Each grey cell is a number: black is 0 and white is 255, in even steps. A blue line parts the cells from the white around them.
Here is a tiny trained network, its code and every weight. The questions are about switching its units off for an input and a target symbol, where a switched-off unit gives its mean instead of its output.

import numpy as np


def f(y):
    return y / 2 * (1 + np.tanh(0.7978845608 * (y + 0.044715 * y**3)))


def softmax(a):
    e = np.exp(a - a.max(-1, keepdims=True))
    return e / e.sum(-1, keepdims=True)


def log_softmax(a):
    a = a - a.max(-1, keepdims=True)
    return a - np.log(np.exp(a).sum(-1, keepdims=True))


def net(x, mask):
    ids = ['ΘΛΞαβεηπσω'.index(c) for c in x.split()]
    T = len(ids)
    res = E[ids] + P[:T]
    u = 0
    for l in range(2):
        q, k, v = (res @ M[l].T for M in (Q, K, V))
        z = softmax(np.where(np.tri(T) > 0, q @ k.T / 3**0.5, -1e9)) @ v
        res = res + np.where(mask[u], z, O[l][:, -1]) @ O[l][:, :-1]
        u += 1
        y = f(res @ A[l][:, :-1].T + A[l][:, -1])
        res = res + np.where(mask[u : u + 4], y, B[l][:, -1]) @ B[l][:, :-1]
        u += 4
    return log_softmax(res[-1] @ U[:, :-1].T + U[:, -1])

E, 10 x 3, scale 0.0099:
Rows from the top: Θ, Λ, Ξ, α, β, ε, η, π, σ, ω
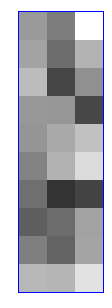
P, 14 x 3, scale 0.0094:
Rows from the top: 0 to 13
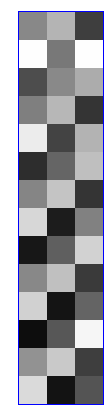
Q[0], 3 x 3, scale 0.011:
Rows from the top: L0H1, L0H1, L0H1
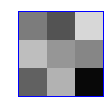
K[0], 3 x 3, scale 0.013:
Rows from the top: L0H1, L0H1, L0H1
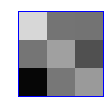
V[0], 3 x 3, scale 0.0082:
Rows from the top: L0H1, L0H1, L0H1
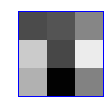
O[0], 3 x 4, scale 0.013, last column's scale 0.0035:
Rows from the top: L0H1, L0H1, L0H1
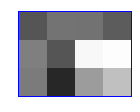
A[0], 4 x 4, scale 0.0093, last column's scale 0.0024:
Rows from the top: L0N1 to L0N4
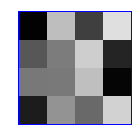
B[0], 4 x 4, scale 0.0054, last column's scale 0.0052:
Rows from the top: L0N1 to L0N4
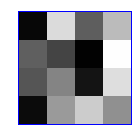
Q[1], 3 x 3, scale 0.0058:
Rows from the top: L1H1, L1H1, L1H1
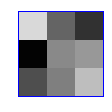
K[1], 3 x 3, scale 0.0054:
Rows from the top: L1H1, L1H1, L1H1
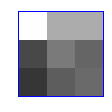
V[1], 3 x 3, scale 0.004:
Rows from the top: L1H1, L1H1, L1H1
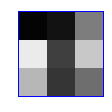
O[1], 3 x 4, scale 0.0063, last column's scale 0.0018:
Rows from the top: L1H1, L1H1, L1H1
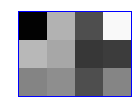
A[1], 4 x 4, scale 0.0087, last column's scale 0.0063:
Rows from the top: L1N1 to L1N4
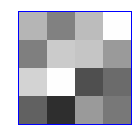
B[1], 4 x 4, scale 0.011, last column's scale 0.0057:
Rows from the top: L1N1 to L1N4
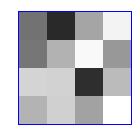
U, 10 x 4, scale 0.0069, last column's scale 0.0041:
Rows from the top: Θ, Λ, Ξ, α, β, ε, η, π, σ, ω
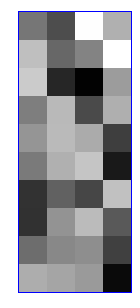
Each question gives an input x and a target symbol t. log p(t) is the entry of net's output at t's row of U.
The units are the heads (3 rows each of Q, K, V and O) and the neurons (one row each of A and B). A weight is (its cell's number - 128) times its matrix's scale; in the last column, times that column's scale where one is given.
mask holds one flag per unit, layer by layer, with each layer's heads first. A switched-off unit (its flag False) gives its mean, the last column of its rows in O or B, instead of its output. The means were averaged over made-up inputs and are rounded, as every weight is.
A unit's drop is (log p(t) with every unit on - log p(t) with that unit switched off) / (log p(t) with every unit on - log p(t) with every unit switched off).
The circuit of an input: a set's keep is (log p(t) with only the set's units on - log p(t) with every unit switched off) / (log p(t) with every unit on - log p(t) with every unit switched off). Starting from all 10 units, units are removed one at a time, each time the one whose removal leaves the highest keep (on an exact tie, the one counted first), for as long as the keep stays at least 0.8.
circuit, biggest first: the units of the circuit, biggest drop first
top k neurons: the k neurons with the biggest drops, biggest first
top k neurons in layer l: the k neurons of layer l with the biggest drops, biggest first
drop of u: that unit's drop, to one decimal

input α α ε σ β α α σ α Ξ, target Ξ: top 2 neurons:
[L1N4; L1N3]
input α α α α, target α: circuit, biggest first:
[L0H1; L1N3]
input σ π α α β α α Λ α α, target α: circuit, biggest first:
[L0H1; L1N3; L0N1]
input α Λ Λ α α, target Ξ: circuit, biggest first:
[L0H1; L1H1; L1N4]
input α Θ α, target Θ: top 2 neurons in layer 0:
[L0N2; L0N1]
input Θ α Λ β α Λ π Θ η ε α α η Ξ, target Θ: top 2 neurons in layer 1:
[L1N1; L1N3]
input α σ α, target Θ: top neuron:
[L0N2]
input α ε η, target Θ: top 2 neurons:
[L0N1; L1N3]
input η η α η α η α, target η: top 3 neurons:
[L1N4; L0N1; L0N4]
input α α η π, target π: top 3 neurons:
[L0N1; L0N4; L0N2]
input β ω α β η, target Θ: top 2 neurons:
[L1N1; L1N3]
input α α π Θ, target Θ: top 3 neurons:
[L1N1; L0N2; L1N2]
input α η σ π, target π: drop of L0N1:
0.3
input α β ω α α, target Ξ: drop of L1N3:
0.3
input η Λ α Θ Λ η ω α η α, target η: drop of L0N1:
0.2
